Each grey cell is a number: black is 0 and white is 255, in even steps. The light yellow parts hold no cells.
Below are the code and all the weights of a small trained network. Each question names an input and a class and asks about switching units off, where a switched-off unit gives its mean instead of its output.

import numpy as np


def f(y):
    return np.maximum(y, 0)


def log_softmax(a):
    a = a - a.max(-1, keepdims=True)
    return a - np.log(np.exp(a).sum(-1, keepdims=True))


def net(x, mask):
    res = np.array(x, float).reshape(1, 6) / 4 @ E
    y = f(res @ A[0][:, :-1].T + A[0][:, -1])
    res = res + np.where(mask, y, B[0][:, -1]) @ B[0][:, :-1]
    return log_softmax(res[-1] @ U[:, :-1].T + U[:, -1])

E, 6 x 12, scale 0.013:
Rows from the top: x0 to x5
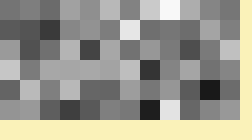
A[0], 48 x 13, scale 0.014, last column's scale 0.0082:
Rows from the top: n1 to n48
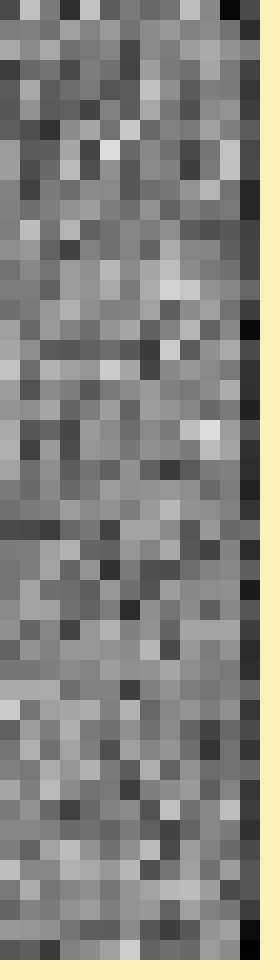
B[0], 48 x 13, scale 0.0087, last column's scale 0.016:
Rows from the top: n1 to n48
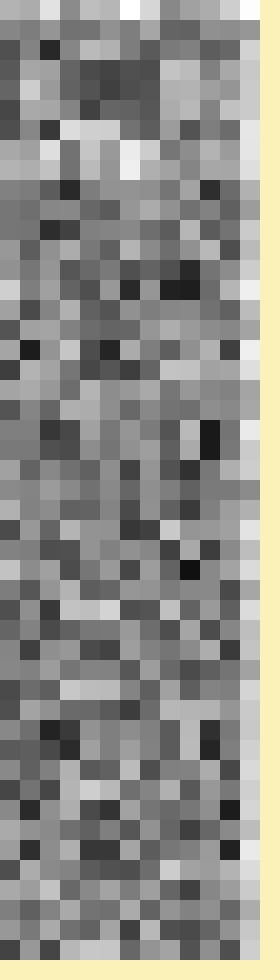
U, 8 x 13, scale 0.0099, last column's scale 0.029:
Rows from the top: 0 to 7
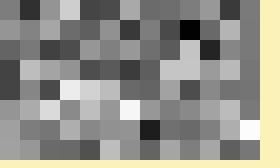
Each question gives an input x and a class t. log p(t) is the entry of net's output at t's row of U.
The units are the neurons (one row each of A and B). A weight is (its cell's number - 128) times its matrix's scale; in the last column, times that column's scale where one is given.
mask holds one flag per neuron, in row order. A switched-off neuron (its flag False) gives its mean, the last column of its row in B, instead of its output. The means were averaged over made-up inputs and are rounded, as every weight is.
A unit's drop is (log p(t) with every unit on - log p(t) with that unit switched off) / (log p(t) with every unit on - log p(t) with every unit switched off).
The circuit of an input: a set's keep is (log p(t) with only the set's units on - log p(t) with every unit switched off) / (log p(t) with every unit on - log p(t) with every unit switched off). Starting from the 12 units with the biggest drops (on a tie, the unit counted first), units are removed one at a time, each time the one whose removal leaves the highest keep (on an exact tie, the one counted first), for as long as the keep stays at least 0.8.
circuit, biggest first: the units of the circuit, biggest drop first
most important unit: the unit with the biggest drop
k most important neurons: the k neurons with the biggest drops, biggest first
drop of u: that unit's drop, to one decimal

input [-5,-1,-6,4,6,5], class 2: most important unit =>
n38
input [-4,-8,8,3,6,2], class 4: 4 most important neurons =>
(n31; n40; n1; n35)
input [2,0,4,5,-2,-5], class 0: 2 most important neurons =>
(n43; n27)
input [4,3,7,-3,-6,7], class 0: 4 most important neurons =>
(n18; n41; n1; n30)
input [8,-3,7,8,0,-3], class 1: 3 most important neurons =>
(n15; n14; n26)
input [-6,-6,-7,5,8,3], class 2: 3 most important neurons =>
(n38; n37; n12)
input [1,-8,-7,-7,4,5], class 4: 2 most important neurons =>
(n31; n35)
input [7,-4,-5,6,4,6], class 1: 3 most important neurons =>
(n15; n45; n14)
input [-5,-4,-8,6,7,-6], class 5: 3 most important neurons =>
(n1; n22; n29)
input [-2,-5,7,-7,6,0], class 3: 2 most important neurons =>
(n6; n5)
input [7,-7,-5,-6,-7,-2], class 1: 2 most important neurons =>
(n15; n45)
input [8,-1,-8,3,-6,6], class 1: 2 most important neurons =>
(n15; n14)
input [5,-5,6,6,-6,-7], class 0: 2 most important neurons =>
(n43; n39)
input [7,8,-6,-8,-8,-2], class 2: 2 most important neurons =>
(n22; n10)
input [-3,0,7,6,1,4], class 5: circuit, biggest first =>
(n8)
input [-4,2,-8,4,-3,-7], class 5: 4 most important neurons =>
(n1; n18; n41; n29)
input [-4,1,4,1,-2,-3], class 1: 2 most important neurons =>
(n1; n24)
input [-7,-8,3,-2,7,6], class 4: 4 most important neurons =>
(n31; n35; n40; n15)
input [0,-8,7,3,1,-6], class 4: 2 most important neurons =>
(n31; n40)
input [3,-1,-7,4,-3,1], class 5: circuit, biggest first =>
(n1)
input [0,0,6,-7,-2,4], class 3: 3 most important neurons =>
(n6; n4; n1)
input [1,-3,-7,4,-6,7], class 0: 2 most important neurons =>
(n18; n41)
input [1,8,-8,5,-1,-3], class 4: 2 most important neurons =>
(n7; n48)
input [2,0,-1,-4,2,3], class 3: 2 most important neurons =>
(n43; n5)
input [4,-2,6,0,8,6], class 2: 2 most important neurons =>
(n28; n38)
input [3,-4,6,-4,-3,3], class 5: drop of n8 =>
0.4
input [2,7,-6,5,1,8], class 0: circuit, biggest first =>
(n41)
